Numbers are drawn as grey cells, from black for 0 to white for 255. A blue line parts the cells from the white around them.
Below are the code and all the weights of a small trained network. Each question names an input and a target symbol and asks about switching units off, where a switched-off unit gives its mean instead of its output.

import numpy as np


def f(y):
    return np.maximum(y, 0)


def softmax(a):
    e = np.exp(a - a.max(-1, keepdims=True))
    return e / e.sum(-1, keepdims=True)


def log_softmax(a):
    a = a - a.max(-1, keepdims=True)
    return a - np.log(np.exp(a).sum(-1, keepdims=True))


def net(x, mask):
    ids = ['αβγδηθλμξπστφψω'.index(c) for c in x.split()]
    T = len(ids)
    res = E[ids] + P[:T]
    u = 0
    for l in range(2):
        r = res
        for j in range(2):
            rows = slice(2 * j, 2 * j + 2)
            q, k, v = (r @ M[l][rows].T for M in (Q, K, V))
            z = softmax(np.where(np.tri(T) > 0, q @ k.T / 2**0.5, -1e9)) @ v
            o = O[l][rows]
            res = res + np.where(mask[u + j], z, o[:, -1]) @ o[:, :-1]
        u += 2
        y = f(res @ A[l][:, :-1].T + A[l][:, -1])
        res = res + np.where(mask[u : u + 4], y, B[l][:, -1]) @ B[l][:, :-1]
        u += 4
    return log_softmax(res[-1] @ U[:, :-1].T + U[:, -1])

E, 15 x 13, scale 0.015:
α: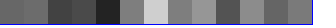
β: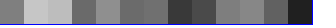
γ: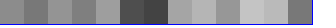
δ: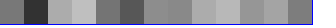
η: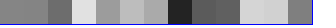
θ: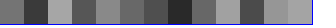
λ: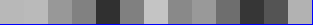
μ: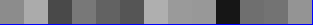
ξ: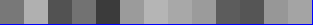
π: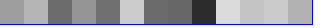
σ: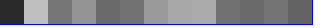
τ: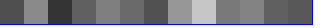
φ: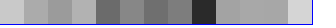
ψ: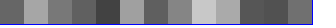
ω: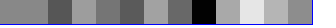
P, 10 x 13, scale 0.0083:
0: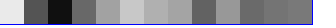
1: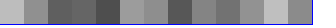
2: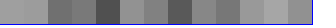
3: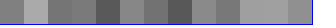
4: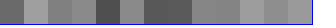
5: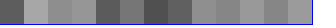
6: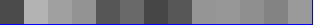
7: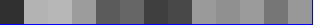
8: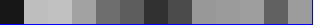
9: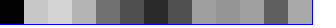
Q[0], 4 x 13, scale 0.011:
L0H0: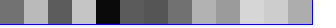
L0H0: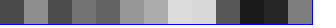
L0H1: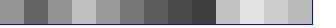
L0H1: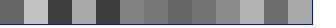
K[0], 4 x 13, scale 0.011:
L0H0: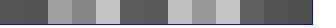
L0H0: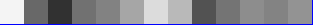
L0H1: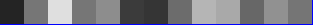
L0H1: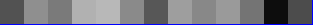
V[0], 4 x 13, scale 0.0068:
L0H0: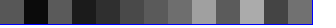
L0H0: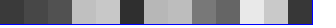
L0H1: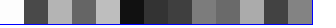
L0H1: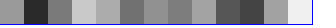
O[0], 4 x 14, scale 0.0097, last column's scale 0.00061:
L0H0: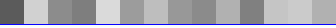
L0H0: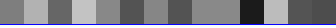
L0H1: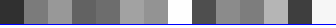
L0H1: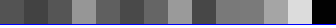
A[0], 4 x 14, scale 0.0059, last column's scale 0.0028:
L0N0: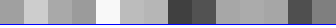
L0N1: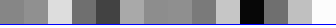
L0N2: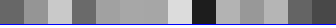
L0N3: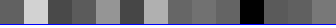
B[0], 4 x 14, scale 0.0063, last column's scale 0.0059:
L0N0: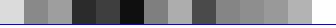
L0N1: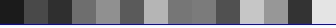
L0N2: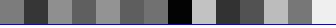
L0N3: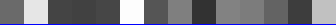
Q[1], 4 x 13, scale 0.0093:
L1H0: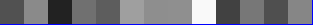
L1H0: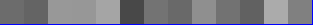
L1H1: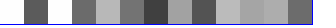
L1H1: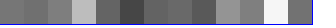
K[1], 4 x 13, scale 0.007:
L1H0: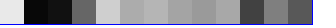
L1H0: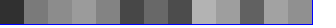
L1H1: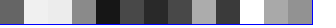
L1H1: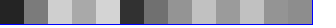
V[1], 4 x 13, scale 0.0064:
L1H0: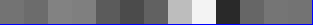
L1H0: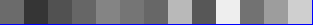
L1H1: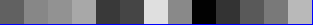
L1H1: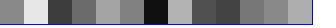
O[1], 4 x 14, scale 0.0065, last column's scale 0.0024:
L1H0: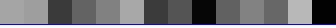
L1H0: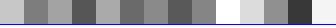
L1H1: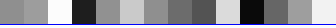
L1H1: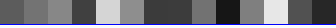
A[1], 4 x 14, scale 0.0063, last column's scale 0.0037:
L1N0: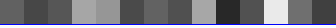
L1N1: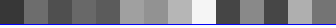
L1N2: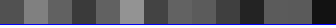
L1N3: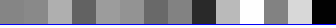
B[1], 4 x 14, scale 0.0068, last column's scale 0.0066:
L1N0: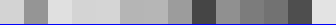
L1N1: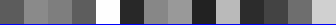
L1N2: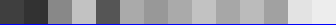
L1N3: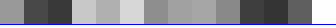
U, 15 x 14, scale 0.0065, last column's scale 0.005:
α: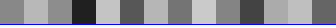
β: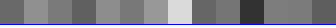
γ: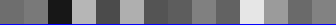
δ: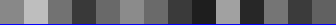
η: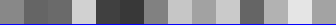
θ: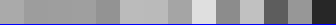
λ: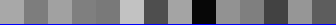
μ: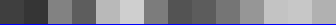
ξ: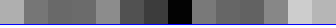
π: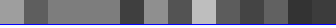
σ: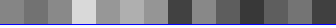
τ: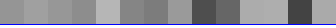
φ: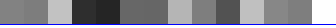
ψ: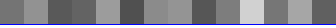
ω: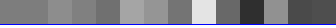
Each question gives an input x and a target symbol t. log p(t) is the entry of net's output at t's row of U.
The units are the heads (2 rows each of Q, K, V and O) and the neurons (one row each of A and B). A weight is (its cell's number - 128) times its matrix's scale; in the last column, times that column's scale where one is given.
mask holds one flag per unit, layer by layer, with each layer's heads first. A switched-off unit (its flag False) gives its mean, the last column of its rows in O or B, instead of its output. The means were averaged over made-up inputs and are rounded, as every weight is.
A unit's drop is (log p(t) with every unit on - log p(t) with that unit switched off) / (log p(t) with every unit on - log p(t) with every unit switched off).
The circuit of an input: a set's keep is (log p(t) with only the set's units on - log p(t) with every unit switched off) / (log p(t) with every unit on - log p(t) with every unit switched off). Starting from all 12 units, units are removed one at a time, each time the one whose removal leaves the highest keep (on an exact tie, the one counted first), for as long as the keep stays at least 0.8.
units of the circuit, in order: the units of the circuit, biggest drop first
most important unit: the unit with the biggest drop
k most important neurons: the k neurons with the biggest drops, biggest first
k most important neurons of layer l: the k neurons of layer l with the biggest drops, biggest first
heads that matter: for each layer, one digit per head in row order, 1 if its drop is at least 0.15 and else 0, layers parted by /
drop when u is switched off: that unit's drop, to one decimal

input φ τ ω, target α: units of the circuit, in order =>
L0H0, L1H1, L1H0
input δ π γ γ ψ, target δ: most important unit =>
L0H0
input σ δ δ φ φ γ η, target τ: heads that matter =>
00 / 01
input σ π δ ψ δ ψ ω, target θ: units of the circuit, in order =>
L0H0, L1N3, L1H0
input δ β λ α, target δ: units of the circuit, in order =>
L0H0, L1H0, L0N3
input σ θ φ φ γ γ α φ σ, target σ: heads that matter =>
11 / 11
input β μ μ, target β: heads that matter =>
01 / 10
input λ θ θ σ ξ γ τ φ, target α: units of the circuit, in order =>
L0H0, L0N0, L1H1, L0H1
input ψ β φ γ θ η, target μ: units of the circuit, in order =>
L0H0, L0H1
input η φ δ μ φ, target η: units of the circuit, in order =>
L1H1, L0H0
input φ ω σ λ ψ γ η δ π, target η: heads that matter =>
10 / 01
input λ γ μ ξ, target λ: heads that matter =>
10 / 00
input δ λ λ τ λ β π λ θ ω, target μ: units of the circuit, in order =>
L0N2, L0H0
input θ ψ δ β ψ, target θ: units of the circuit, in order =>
L1H0, L0H0, L0H1
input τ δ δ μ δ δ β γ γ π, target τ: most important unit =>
L1N0
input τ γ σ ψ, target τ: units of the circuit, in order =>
L1H1, L1N0, L0H0, L0N1
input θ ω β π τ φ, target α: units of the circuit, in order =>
L0H0, L0N0, L1H1
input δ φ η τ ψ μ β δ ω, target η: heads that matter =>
00 / 01
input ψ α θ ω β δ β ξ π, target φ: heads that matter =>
01 / 00
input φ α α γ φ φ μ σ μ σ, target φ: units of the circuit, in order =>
L0H0
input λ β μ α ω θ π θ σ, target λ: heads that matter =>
10 / 00
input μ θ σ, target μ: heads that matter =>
00 / 01
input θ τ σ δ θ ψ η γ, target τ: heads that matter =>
00 / 01
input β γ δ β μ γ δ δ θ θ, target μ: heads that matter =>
11 / 00
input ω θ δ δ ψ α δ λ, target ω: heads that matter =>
10 / 11
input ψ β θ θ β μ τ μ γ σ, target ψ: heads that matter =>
10 / 01
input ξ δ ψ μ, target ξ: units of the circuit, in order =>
L0H1
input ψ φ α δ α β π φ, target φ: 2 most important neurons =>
L0N0, L1N3
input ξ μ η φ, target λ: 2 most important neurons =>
L1N3, L0N2
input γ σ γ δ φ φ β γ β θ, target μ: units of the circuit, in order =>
L0H0, L0H1, L0N2
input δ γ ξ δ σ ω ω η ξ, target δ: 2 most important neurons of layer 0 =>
L0N3, L0N2
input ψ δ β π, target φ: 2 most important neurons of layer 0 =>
L0N0, L0N2
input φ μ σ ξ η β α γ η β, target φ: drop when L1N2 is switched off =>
0.1
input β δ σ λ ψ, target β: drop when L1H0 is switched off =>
0.7
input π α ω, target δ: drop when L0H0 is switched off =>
0.6
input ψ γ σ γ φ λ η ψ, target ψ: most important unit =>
L1N1
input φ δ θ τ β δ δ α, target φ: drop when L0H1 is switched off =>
0.2
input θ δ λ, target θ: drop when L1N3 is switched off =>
0.2
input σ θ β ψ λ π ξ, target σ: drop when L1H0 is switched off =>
0.4
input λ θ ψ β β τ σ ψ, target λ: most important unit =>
L0H0
